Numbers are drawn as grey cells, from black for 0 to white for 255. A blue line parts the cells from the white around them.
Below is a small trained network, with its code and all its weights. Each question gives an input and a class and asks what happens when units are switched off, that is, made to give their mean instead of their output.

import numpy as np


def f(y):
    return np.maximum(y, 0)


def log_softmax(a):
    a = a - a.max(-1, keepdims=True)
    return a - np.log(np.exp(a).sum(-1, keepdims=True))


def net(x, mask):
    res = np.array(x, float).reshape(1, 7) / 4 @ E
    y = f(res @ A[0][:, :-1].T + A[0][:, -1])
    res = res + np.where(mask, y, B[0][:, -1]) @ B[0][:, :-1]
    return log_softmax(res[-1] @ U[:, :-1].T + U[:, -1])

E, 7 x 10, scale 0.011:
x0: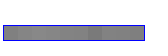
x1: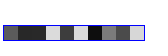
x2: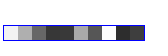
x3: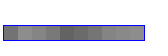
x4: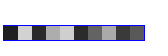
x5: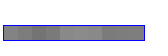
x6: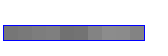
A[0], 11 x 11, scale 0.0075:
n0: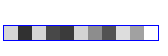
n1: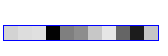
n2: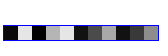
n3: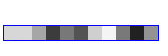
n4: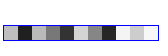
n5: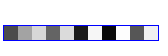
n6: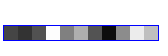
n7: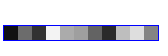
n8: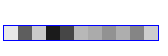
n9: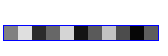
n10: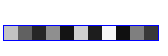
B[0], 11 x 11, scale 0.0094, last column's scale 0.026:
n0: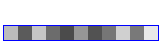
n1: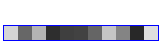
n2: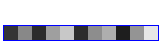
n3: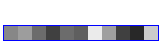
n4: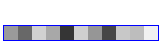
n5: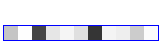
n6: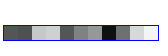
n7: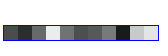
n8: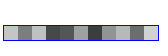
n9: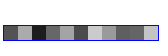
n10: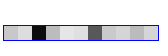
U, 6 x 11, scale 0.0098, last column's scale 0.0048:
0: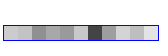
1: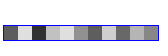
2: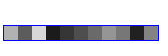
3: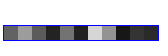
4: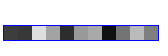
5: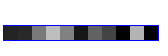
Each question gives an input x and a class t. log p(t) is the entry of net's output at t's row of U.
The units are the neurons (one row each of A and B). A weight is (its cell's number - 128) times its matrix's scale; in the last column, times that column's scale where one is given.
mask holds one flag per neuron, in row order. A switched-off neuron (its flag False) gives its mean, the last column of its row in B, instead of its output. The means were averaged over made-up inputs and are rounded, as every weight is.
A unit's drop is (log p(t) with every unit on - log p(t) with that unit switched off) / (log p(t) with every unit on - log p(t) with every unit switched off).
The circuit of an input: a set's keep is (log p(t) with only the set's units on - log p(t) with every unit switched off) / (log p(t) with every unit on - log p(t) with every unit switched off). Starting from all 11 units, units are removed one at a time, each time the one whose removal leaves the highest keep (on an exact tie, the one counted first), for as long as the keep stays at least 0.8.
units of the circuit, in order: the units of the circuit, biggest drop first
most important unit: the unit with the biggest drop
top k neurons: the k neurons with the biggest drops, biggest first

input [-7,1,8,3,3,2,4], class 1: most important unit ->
n10
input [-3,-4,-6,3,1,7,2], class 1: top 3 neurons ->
n0; n4; n8
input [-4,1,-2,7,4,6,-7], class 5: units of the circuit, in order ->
n10; n5
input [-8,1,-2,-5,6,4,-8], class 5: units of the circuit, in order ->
n10; n5
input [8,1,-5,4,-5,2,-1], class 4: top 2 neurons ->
n10; n6
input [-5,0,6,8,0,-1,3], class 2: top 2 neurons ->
n5; n1
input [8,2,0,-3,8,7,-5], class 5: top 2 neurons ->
n5; n10
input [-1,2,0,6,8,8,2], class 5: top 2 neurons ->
n5; n10
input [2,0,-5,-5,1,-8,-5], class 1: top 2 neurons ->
n5; n0
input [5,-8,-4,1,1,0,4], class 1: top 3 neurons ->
n5; n4; n0
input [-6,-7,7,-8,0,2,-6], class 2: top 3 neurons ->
n1; n8; n2
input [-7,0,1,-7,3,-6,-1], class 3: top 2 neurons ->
n5; n10
